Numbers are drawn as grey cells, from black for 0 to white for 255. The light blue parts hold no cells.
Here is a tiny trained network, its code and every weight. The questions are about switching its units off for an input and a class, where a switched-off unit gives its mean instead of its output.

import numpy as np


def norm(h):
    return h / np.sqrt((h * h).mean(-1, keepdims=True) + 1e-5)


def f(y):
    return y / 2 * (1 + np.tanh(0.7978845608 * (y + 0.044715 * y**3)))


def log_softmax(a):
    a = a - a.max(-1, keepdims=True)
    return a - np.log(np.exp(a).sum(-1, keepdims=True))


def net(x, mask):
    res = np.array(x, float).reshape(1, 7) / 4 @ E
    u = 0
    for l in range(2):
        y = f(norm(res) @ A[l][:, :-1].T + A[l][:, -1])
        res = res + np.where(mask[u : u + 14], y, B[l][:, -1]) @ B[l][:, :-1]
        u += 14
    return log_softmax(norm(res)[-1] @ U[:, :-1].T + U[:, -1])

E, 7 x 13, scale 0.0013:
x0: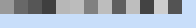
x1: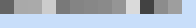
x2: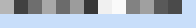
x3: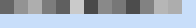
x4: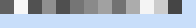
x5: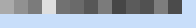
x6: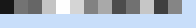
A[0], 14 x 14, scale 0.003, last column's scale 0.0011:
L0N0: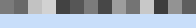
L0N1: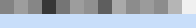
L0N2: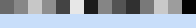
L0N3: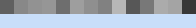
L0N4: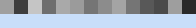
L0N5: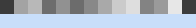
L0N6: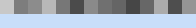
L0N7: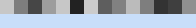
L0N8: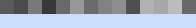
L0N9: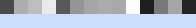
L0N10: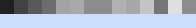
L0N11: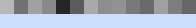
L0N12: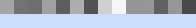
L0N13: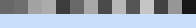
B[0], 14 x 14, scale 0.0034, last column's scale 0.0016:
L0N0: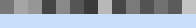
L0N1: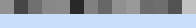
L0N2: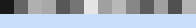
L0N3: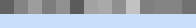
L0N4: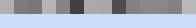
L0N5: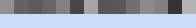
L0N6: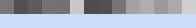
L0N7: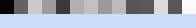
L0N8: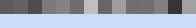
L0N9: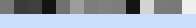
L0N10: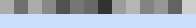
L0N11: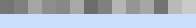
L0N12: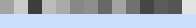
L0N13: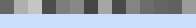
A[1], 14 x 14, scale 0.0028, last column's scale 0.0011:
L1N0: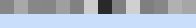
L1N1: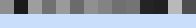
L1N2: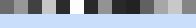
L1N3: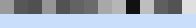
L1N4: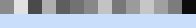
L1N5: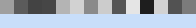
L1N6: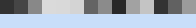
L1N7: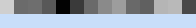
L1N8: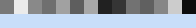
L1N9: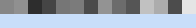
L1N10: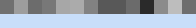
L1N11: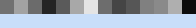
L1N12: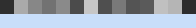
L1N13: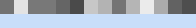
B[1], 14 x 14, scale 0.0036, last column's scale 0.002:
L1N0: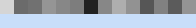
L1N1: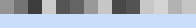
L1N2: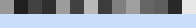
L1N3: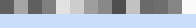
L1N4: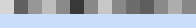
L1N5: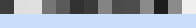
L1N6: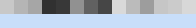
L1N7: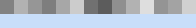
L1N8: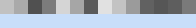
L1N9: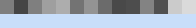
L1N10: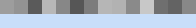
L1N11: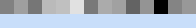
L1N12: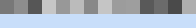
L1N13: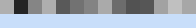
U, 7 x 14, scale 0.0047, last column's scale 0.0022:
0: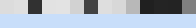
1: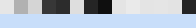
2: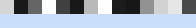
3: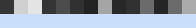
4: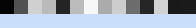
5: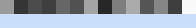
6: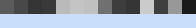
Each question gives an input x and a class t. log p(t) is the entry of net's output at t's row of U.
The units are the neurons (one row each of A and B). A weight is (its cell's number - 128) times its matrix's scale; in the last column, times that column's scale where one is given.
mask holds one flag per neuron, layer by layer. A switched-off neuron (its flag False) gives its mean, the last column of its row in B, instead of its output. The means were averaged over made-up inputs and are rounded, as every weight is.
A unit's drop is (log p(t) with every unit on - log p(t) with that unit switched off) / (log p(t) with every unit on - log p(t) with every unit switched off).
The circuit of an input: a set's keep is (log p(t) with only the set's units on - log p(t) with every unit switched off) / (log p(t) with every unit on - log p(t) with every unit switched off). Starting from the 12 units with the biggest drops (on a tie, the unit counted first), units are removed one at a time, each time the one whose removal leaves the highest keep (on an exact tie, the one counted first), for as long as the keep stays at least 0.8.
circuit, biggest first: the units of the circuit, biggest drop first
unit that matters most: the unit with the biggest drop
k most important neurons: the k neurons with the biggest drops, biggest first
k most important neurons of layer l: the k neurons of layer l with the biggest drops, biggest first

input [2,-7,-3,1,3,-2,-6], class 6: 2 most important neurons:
(L0N10 L1N6)
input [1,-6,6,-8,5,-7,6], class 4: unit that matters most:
L0N7
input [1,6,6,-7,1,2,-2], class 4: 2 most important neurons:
(L0N7 L1N11)
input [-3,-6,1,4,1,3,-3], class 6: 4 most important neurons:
(L0N7 L0N6 L0N10 L1N5)
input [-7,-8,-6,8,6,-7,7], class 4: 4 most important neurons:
(L0N2 L0N8 L0N9 L1N5)
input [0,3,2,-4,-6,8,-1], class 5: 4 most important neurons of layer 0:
(L0N6 L0N7 L0N1 L0N2)
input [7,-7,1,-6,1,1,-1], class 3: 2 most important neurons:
(L1N5 L0N9)
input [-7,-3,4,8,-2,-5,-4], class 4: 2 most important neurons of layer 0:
(L0N2 L0N8)
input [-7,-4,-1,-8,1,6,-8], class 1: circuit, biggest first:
(L1N7 L0N6)
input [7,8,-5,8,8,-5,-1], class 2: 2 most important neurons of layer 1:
(L1N13 L1N9)
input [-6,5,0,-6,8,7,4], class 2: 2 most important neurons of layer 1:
(L1N4 L1N13)
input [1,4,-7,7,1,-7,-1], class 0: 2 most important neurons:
(L1N12 L0N7)
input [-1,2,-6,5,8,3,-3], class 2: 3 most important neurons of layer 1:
(L1N13 L1N4 L1N3)
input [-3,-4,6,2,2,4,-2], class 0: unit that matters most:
L0N12
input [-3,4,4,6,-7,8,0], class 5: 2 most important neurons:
(L1N2 L0N6)
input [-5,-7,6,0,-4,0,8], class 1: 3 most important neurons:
(L1N6 L0N9 L0N10)
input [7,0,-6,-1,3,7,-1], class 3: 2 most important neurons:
(L1N5 L0N12)
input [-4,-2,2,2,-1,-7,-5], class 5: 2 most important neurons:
(L0N8 L0N1)
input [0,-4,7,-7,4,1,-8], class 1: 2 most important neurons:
(L1N7 L1N12)
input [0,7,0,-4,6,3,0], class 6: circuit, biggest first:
(L0N9)
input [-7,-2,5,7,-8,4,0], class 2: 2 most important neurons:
(L1N1 L0N4)
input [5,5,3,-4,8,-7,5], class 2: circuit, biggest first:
(L1N13 L1N4)
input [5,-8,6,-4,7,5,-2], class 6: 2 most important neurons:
(L1N3 L0N4)
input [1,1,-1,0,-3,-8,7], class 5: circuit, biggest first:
(L0N10 L0N5)
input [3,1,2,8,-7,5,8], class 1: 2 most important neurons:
(L1N6 L0N7)
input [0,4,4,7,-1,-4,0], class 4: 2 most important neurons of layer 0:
(L0N2 L0N3)
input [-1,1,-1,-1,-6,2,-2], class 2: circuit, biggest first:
(L1N1)
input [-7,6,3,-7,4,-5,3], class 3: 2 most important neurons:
(L0N0 L0N13)
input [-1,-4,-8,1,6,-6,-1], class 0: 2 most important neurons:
(L1N8 L0N9)
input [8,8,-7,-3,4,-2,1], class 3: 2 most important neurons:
(L1N5 L0N9)
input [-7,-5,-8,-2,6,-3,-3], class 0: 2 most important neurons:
(L1N8 L0N9)
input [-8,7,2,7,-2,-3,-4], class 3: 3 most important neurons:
(L0N0 L0N13 L0N7)
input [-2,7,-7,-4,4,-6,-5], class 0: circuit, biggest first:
(L1N8 L1N12)
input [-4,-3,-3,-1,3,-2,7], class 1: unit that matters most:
L1N6
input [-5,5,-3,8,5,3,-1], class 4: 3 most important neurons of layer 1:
(L1N5 L1N1 L1N12)
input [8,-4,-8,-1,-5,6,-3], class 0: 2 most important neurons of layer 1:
(L1N8 L1N10)
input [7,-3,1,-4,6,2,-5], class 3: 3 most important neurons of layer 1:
(L1N5 L1N1 L1N6)
